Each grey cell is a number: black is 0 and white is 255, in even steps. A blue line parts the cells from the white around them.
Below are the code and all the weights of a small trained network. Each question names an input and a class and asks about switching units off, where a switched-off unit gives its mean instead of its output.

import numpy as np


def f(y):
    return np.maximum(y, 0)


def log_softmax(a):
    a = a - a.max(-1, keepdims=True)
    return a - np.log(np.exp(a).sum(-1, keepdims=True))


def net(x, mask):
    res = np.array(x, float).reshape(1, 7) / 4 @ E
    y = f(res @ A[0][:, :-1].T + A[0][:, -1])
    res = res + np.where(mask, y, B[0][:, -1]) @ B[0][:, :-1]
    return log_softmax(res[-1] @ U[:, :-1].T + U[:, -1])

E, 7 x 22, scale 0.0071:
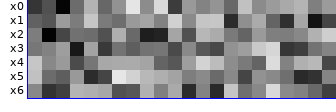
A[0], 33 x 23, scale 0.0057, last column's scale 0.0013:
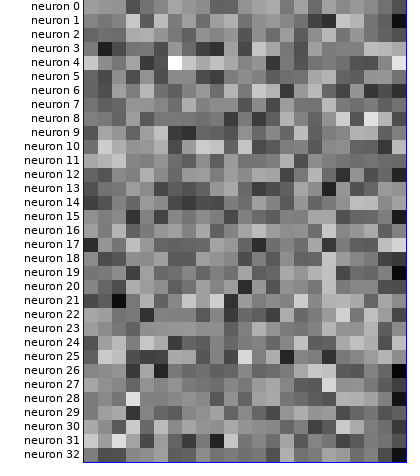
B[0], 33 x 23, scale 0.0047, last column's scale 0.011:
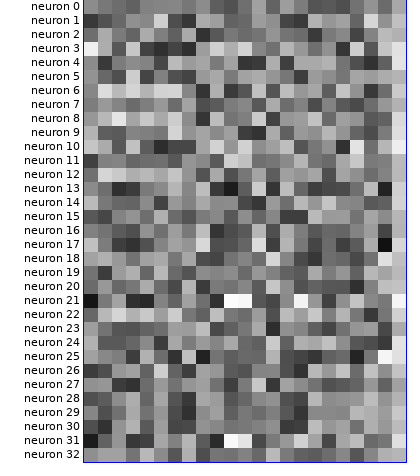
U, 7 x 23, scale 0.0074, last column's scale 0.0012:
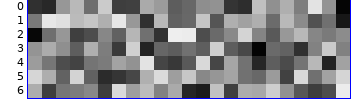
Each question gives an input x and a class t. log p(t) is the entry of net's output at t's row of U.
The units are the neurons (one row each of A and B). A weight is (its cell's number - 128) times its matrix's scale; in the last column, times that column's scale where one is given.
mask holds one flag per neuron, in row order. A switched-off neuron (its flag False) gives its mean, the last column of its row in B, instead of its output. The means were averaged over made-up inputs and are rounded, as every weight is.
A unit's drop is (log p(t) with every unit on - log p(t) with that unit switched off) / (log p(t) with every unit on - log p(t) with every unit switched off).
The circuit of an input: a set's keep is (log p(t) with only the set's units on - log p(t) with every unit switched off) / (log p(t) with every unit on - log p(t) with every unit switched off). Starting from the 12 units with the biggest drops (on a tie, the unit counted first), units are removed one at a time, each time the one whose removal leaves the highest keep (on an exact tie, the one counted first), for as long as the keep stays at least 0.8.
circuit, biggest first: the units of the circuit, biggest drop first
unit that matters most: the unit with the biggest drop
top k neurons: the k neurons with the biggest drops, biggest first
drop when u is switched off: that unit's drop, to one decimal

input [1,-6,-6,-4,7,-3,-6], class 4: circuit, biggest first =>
[neuron 16]
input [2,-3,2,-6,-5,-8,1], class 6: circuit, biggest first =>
[neuron 14; neuron 24]
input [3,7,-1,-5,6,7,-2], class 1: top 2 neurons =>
[neuron 6; neuron 12]
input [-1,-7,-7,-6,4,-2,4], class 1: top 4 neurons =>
[neuron 22; neuron 8; neuron 3; neuron 29]
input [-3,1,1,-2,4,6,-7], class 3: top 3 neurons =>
[neuron 25; neuron 24; neuron 9]
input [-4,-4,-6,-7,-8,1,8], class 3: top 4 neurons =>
[neuron 18; neuron 20; neuron 32; neuron 2]
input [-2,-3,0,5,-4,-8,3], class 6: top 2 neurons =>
[neuron 9; neuron 24]
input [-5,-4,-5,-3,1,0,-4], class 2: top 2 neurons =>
[neuron 31; neuron 3]
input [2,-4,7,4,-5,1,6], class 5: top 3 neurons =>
[neuron 3; neuron 5; neuron 25]
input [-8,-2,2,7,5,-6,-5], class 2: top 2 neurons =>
[neuron 31; neuron 11]
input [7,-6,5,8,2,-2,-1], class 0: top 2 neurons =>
[neuron 26; neuron 5]
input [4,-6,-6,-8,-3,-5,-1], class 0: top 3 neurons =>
[neuron 1; neuron 30; neuron 3]
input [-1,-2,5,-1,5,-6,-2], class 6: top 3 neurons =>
[neuron 14; neuron 10; neuron 9]
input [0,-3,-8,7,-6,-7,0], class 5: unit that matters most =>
neuron 10
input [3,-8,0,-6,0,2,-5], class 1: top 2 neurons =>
[neuron 8; neuron 22]
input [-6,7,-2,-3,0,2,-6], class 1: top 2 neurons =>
[neuron 6; neuron 21]
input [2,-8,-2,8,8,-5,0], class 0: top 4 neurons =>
[neuron 26; neuron 29; neuron 15; neuron 19]
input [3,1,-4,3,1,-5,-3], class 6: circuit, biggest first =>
[neuron 9; neuron 24]
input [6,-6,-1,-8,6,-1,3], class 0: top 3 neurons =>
[neuron 30; neuron 1; neuron 28]
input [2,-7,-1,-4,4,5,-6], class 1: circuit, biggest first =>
[neuron 22]
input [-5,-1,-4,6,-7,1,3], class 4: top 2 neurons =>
[neuron 17; neuron 13]
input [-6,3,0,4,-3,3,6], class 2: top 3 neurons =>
[neuron 31; neuron 25; neuron 11]
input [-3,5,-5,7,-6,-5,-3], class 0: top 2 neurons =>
[neuron 26; neuron 29]
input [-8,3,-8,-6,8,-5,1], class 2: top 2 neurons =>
[neuron 31; neuron 11]
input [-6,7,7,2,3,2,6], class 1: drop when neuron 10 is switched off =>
0.2
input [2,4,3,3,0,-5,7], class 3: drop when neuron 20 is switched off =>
0.1
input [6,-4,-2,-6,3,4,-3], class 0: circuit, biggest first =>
[neuron 30]
